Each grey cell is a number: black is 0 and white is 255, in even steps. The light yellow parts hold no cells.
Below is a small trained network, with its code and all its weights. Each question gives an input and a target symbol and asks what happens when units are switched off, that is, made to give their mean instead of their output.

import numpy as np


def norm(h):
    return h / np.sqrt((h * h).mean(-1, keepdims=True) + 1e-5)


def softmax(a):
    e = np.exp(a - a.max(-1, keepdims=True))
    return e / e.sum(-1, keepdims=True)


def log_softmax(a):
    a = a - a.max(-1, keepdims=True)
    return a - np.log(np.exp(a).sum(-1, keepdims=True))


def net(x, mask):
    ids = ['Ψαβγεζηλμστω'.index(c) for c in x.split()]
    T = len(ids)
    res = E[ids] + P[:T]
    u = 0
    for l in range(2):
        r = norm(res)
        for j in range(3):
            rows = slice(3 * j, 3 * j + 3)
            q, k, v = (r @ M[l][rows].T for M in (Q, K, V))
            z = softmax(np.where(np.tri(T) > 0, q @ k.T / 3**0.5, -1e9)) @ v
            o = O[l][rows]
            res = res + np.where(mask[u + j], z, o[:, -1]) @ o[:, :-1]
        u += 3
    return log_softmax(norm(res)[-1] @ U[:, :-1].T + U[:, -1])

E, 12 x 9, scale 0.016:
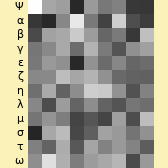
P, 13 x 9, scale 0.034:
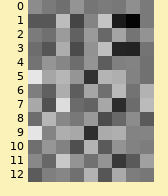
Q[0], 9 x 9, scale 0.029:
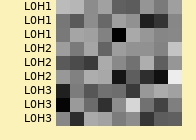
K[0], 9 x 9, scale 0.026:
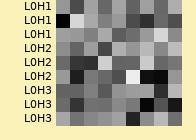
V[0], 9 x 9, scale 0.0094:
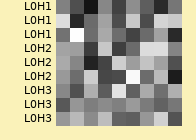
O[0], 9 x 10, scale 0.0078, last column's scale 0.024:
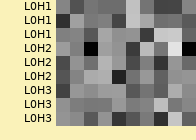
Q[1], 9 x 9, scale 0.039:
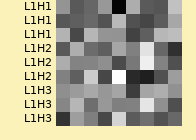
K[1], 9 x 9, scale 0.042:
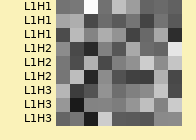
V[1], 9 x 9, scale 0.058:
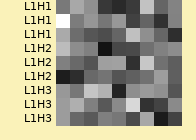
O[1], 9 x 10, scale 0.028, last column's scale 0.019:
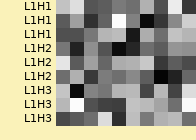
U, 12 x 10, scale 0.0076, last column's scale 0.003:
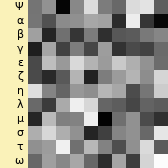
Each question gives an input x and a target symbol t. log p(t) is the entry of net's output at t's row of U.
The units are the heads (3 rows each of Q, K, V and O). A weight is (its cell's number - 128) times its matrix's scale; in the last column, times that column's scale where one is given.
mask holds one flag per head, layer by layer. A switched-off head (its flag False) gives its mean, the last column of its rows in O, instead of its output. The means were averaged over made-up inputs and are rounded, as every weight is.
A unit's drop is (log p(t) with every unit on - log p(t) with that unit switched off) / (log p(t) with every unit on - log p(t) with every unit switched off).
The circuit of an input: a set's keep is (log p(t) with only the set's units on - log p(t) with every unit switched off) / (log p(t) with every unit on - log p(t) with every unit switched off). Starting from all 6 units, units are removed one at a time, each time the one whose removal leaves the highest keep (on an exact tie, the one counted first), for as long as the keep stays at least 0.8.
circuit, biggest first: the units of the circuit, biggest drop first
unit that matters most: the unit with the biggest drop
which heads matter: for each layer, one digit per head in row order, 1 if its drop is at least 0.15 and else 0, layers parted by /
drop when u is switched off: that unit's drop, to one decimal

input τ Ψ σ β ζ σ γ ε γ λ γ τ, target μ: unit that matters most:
L0H1
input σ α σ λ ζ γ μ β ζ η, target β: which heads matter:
001 / 111
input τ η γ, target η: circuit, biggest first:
L0H2, L1H2
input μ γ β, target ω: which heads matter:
010 / 001
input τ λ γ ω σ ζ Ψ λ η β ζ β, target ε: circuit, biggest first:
L1H2, L1H3, L0H2
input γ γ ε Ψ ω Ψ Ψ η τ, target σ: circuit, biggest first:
L0H1, L0H2, L1H1, L1H3
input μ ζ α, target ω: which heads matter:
010 / 001
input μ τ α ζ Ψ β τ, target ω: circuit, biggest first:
L0H2, L1H3
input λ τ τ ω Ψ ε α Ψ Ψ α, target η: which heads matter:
000 / 010
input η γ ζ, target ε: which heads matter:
010 / 011
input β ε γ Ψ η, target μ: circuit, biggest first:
L0H2, L1H3, L1H1
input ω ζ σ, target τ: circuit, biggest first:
L1H2, L0H2, L1H3, L1H1
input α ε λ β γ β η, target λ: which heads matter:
010 / 011
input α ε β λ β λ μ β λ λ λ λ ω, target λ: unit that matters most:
L0H2
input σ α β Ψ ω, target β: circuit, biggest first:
L1H3, L0H2, L1H2, L1H1
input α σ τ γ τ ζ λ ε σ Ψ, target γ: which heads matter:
001 / 001
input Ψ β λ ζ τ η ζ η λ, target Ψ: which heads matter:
010 / 101
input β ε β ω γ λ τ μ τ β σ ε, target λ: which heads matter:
111 / 011
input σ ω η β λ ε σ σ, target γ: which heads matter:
001 / 010
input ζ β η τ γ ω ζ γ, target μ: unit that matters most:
L1H3
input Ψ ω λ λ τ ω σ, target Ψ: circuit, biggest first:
L1H1, L1H3
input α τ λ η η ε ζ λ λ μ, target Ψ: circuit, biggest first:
L1H1, L0H1
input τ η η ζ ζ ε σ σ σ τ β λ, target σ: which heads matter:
100 / 100
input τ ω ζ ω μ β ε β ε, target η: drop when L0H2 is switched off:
1.0
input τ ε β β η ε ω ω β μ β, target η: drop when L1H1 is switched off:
0.6
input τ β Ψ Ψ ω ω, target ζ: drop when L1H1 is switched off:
0.0
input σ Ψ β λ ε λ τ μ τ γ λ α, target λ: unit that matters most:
L0H1
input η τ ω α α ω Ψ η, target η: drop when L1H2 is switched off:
0.3
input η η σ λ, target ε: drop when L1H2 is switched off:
0.4
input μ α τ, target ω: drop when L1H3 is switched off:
0.3
